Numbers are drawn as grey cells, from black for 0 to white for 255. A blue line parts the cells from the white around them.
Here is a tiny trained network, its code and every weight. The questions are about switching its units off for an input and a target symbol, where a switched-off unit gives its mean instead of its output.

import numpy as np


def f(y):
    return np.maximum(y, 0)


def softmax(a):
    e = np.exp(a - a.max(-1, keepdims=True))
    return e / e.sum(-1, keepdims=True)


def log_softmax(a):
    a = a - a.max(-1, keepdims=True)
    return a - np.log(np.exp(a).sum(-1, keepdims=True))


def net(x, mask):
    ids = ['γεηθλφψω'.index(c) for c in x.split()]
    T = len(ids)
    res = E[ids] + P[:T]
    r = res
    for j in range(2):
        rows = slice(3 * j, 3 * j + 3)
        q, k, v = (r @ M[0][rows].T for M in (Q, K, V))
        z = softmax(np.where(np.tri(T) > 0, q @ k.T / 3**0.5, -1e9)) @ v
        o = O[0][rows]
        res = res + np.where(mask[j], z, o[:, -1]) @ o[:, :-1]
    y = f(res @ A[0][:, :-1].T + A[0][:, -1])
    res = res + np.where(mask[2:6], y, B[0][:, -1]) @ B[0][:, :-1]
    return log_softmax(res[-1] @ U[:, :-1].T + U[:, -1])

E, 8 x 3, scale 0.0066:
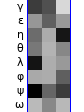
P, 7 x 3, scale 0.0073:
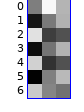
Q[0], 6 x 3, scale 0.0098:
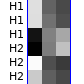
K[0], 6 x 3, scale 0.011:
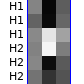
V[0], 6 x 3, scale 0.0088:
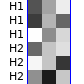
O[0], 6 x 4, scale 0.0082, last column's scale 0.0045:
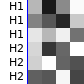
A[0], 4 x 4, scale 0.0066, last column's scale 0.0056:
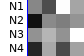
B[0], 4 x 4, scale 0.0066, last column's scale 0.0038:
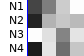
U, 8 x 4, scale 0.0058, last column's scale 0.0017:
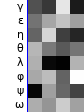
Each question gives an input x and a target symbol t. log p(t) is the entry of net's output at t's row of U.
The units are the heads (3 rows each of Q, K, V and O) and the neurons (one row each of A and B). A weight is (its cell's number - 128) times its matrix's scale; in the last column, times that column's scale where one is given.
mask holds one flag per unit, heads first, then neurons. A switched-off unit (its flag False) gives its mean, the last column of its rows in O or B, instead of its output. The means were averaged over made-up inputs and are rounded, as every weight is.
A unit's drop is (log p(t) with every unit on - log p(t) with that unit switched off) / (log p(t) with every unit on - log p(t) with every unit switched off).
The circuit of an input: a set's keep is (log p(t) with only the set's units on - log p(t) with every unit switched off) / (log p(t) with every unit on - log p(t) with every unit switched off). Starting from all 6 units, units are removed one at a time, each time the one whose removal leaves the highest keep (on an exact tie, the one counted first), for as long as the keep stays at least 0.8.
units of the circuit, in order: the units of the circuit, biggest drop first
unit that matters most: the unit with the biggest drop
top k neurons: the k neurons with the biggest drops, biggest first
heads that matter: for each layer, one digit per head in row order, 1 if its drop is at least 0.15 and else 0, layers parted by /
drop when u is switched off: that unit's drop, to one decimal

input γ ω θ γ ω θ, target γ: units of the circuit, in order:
H2, N1, H1
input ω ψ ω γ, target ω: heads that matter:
11
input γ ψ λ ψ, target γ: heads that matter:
11
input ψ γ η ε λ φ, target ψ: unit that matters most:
H1
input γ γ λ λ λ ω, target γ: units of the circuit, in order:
H2, N1
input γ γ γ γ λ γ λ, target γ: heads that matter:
01
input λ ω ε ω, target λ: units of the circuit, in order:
H2, H1
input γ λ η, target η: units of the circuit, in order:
H2, H1
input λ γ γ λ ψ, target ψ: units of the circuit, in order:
H2, H1, N2
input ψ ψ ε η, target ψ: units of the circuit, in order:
H1, N4, N2
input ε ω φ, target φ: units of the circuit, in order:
H2, H1, N3
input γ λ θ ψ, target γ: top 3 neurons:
N1, N2, N3
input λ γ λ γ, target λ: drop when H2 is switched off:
0.6
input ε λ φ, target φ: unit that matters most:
H2
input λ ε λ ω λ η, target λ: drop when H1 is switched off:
0.4
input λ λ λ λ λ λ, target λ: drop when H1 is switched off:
0.5
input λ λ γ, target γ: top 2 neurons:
N1, N3
